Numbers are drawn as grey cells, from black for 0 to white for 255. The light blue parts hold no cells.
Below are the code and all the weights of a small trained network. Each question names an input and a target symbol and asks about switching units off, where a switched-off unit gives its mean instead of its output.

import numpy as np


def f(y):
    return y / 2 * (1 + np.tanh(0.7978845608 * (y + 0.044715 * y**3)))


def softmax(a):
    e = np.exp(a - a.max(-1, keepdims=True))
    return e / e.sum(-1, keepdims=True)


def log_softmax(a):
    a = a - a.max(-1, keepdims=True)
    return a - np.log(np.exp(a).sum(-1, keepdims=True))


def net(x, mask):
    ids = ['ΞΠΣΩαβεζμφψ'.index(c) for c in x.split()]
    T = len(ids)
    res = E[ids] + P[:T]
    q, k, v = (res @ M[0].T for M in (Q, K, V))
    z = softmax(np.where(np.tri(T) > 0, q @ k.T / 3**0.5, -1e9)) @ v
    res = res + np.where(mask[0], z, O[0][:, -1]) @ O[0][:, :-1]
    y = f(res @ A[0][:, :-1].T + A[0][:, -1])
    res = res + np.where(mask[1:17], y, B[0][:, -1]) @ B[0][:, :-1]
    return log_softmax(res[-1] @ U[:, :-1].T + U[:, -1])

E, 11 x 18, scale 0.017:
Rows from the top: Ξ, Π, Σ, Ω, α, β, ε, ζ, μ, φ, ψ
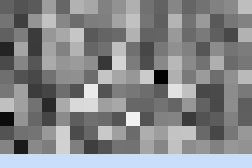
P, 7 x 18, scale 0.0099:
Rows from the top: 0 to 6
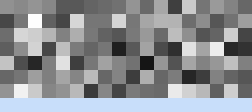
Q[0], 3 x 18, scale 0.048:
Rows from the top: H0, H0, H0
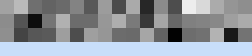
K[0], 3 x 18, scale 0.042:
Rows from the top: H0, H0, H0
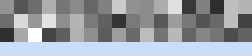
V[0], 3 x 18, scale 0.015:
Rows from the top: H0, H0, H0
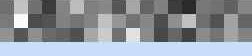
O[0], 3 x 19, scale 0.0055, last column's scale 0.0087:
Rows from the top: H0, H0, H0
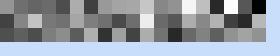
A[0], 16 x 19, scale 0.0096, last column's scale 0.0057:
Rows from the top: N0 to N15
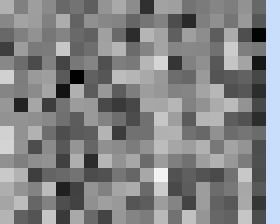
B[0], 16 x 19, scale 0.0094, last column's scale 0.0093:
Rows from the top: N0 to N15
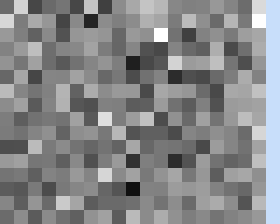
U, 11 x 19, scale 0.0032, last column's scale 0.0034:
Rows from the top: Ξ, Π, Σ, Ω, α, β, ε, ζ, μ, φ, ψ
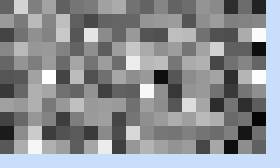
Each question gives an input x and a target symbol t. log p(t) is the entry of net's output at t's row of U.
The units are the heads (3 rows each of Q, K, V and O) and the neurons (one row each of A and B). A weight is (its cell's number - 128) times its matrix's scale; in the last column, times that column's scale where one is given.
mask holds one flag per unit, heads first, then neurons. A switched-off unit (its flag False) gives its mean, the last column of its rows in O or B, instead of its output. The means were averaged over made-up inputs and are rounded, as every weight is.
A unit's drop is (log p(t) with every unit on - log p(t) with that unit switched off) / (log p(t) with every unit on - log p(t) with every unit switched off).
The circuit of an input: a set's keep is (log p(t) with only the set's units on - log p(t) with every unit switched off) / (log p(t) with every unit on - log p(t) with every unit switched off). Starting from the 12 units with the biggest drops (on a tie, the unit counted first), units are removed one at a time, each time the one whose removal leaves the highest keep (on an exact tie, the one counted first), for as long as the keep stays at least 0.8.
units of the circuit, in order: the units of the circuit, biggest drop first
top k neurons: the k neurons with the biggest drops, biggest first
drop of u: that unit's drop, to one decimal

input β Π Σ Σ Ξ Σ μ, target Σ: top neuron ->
(N1)
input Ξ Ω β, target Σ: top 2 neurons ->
(N1 N11)
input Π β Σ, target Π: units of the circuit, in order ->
(H0 N14)
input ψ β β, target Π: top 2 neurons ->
(N14 N1)
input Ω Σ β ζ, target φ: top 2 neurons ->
(N10 N6)
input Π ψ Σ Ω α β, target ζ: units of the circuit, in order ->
(H0 N6 N11)
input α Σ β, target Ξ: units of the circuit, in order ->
(H0 N11 N9 N0)
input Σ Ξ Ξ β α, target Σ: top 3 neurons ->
(N1 N11 N3)
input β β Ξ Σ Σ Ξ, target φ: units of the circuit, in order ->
(H0 N10)
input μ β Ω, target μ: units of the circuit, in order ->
(H0 N4 N2)
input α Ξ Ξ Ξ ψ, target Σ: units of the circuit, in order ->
(N1 H0 N11)
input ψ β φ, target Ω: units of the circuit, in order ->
(H0 N0)
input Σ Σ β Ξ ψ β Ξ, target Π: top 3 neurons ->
(N14 N1 N13)
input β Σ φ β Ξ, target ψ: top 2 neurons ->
(N6 N11)
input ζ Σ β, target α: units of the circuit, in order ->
(H0 N2)
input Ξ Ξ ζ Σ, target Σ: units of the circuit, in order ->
(H0 N1)
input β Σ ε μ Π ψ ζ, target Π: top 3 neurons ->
(N14 N1 N9)
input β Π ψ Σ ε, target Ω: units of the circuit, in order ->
(H0 N0 N1)
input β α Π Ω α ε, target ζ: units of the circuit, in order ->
(H0 N9)
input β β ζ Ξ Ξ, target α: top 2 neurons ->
(N2 N6)
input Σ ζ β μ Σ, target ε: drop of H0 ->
1.1
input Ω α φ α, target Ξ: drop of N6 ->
0.0
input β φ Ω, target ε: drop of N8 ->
0.1
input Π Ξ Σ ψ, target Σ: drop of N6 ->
-0.1
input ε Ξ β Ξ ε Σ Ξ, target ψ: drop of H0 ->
0.9
